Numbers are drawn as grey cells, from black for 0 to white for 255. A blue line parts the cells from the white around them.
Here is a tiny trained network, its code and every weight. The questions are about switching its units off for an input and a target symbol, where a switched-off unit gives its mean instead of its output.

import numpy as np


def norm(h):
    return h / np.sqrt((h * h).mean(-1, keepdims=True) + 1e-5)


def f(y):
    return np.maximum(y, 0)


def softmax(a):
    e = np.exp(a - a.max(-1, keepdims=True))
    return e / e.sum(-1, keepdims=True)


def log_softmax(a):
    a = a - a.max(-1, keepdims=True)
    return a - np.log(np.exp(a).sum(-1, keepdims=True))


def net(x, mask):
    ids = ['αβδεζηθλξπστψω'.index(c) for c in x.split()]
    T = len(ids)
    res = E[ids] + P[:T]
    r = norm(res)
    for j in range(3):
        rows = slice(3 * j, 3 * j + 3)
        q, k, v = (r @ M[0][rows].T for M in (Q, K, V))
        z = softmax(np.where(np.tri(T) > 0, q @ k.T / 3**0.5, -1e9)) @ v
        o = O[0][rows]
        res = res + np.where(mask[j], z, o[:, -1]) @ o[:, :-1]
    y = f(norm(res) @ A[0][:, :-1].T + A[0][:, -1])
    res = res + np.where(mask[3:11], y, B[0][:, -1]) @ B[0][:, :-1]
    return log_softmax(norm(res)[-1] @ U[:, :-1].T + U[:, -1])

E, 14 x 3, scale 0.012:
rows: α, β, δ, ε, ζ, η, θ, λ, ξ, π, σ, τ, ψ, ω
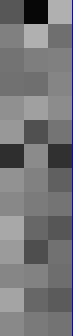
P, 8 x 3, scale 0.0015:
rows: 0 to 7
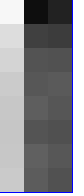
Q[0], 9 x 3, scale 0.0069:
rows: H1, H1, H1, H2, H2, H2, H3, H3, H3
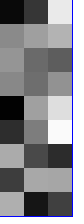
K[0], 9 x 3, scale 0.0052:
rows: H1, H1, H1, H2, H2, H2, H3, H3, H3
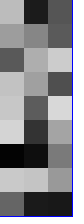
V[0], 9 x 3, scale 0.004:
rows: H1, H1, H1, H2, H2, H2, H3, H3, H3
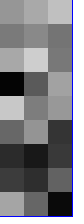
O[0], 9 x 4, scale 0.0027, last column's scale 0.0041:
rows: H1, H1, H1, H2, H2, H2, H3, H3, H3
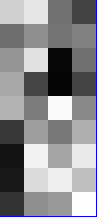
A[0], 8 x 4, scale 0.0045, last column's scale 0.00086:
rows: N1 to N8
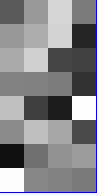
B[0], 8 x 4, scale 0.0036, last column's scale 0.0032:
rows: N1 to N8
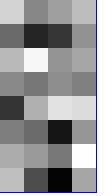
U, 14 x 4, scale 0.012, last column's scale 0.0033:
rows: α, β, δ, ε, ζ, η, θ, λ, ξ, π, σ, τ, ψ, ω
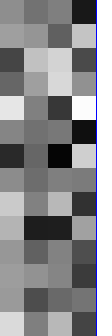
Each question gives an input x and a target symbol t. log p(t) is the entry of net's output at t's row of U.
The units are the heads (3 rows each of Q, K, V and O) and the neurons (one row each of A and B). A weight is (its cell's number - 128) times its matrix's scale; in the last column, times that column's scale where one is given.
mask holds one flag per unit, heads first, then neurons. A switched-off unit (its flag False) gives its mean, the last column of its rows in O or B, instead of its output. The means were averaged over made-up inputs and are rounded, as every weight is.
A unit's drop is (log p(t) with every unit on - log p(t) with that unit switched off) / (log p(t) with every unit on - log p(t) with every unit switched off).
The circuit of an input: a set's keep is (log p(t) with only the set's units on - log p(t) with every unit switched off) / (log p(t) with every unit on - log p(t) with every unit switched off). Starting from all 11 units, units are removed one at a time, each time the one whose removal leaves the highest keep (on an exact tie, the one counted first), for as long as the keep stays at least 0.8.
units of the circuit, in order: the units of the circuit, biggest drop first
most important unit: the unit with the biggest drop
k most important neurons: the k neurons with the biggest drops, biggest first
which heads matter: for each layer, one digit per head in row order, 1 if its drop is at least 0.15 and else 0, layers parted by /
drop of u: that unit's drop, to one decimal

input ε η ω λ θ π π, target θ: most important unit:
H2
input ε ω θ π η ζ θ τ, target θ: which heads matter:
010
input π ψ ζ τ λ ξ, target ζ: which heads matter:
111
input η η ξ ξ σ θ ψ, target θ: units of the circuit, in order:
H2, N5
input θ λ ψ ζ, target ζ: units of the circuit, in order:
H3, N8
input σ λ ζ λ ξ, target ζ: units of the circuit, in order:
N5, H3
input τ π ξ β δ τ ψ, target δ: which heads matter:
000
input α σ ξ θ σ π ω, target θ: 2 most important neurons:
N5, N3
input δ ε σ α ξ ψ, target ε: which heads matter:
001
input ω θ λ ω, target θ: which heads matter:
010
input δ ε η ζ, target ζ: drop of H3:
0.4
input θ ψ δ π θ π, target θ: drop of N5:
0.0
